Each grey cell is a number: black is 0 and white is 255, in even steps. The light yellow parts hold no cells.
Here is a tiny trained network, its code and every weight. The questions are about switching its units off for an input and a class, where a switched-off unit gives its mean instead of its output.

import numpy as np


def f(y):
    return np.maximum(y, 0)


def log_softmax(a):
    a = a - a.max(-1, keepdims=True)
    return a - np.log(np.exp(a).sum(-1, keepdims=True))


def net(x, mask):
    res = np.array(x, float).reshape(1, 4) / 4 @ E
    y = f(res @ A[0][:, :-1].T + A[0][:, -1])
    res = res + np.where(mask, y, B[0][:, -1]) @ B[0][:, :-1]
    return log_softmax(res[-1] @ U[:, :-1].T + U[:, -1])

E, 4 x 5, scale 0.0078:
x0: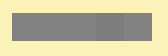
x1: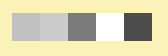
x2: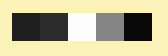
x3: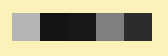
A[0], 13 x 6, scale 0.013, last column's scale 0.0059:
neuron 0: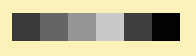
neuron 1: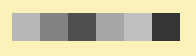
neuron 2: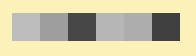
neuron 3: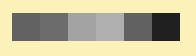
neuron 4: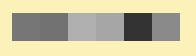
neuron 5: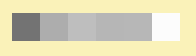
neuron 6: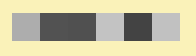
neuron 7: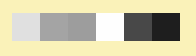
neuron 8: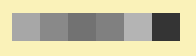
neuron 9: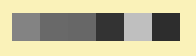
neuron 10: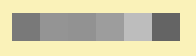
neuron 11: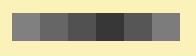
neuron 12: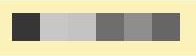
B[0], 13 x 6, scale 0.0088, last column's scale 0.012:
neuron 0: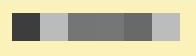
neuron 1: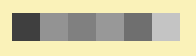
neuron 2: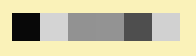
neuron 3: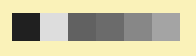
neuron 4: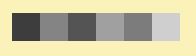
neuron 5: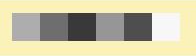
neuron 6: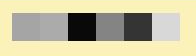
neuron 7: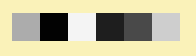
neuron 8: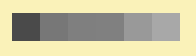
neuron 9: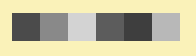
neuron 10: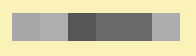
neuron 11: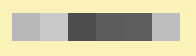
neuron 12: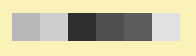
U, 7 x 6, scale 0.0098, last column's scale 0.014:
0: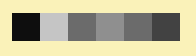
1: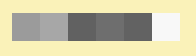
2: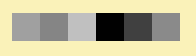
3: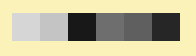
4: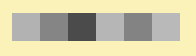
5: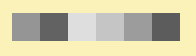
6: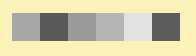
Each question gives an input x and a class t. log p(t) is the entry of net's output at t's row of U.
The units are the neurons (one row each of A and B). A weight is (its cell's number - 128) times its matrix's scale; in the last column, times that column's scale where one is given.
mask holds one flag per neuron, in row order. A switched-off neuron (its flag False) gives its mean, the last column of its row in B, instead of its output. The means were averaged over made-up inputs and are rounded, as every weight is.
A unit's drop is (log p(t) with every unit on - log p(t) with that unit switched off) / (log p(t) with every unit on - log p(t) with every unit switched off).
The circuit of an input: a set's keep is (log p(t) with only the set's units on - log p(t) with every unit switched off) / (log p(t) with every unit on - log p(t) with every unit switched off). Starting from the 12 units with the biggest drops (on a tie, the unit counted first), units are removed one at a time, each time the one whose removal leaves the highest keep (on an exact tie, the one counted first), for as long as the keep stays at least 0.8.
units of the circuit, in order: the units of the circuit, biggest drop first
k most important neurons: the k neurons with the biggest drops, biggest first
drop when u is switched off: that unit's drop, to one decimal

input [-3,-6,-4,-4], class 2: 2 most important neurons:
(neuron 9; neuron 6)
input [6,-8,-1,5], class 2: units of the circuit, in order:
(neuron 9)
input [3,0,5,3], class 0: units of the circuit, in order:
(neuron 4; neuron 0)
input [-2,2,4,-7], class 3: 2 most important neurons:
(neuron 12; neuron 5)
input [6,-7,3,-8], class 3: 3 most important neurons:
(neuron 12; neuron 7; neuron 5)
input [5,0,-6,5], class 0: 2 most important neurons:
(neuron 2; neuron 1)
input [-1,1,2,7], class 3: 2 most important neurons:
(neuron 6; neuron 11)
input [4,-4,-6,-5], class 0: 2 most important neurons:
(neuron 7; neuron 9)
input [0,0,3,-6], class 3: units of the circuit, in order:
(neuron 12; neuron 5)
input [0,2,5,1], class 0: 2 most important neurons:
(neuron 4; neuron 0)
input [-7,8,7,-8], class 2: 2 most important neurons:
(neuron 7; neuron 6)
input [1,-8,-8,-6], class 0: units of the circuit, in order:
(neuron 7; neuron 9)
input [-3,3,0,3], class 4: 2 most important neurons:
(neuron 12; neuron 9)
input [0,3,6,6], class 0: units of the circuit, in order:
(neuron 4)
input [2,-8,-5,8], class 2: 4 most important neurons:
(neuron 9; neuron 5; neuron 12; neuron 4)
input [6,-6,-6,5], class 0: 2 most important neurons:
(neuron 7; neuron 9)
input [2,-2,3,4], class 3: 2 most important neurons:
(neuron 7; neuron 11)
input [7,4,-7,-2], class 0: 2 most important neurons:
(neuron 2; neuron 1)
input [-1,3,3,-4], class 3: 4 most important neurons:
(neuron 12; neuron 5; neuron 2; neuron 9)
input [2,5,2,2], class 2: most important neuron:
(neuron 7)
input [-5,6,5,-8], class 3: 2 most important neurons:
(neuron 12; neuron 5)
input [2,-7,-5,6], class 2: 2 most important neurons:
(neuron 9; neuron 5)
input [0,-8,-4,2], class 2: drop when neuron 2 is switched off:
0.0
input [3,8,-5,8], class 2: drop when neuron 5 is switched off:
0.1
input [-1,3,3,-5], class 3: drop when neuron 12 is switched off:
0.5
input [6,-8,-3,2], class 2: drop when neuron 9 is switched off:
0.5
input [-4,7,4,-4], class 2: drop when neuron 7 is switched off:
2.2
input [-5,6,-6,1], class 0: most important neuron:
(neuron 2)
